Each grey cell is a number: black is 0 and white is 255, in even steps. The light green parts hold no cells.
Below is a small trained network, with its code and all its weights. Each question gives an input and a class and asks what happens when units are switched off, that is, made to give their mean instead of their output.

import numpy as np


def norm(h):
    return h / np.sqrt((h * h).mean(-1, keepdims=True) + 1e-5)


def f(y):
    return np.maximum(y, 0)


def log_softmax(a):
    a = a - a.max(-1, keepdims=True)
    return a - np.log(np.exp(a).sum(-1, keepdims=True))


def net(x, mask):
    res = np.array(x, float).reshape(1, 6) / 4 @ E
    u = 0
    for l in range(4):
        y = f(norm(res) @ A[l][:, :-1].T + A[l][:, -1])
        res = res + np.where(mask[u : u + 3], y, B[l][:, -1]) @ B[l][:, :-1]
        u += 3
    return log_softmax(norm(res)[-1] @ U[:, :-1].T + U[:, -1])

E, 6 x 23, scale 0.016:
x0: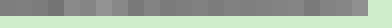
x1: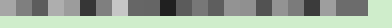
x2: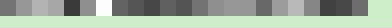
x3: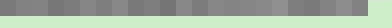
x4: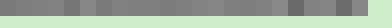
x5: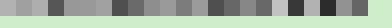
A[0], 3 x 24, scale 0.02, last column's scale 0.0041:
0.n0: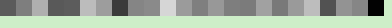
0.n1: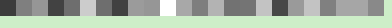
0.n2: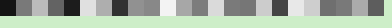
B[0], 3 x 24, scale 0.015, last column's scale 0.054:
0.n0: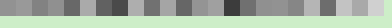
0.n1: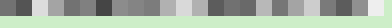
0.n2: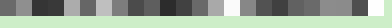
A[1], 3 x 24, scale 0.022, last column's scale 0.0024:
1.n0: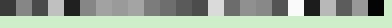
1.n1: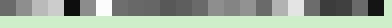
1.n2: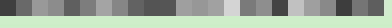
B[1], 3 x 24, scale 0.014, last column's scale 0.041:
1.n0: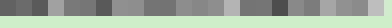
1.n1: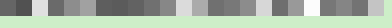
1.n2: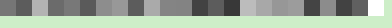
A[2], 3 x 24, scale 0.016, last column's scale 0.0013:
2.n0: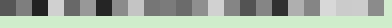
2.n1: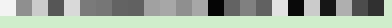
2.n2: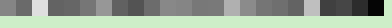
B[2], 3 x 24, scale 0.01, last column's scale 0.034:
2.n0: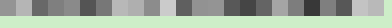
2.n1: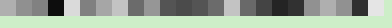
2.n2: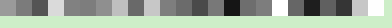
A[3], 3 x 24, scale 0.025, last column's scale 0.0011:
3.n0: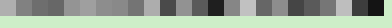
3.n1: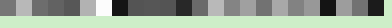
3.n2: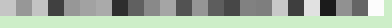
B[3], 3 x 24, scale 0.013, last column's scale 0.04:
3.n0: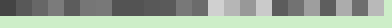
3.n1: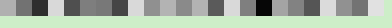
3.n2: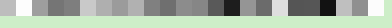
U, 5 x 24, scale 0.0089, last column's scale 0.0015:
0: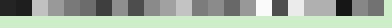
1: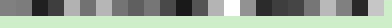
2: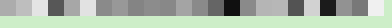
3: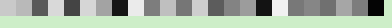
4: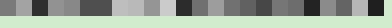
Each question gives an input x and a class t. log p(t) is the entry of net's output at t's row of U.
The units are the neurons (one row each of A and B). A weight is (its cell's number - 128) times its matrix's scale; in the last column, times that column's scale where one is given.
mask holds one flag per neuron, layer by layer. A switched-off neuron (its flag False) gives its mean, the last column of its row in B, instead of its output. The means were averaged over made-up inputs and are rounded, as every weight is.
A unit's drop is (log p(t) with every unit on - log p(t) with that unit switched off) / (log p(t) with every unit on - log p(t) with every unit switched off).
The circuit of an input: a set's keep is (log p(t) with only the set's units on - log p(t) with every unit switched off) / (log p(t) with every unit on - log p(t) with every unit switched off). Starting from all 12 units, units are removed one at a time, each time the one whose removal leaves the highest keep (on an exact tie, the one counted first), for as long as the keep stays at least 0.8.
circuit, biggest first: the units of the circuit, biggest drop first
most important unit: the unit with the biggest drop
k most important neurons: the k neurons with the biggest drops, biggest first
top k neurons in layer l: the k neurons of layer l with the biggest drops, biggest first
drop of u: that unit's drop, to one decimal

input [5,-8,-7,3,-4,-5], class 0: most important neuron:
0.n1
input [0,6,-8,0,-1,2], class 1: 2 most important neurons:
1.n0, 0.n1
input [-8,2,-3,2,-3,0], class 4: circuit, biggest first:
0.n2, 0.n1, 1.n1, 3.n2
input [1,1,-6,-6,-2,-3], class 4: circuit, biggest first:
0.n1, 0.n2, 1.n1, 3.n2
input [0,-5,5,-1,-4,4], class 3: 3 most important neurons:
0.n0, 3.n1, 0.n2
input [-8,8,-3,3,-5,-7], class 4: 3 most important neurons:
0.n1, 0.n2, 2.n0
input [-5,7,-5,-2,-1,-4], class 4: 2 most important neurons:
0.n1, 0.n2
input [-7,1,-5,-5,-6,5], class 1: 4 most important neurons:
0.n1, 2.n1, 0.n0, 1.n1
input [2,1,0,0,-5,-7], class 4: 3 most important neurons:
0.n1, 0.n2, 1.n0
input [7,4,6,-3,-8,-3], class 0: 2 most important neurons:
0.n2, 1.n0
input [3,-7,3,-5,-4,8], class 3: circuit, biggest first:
0.n0, 3.n1
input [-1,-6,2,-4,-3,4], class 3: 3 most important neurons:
0.n0, 0.n2, 3.n1
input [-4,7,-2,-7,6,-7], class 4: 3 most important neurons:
0.n1, 0.n2, 2.n0
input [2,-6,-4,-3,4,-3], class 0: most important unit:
0.n1
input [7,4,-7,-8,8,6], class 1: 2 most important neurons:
0.n1, 0.n0
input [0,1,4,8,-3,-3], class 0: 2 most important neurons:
0.n2, 0.n0
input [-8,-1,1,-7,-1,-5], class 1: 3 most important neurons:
0.n2, 0.n1, 1.n1
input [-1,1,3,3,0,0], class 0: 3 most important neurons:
0.n0, 0.n2, 1.n0
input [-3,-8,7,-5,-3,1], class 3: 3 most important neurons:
0.n0, 3.n1, 0.n2
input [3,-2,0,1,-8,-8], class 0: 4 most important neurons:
1.n2, 2.n1, 3.n1, 3.n2
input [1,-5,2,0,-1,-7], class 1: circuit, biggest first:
0.n2
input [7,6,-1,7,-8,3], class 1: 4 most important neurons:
0.n1, 1.n0, 0.n0, 1.n2
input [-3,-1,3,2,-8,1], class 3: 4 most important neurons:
3.n1, 0.n0, 2.n1, 1.n0
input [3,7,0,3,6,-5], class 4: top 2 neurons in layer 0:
0.n1, 0.n2
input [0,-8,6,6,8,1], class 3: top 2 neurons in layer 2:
2.n1, 2.n2
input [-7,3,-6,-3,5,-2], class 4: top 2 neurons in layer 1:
1.n2, 1.n1
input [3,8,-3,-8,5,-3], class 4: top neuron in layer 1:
1.n2
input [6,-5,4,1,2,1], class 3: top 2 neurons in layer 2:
2.n1, 2.n2
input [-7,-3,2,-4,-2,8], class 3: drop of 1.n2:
0.1
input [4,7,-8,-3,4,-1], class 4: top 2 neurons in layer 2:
2.n0, 2.n1
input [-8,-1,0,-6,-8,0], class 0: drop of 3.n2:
0.3
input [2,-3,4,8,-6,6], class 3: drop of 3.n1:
0.2
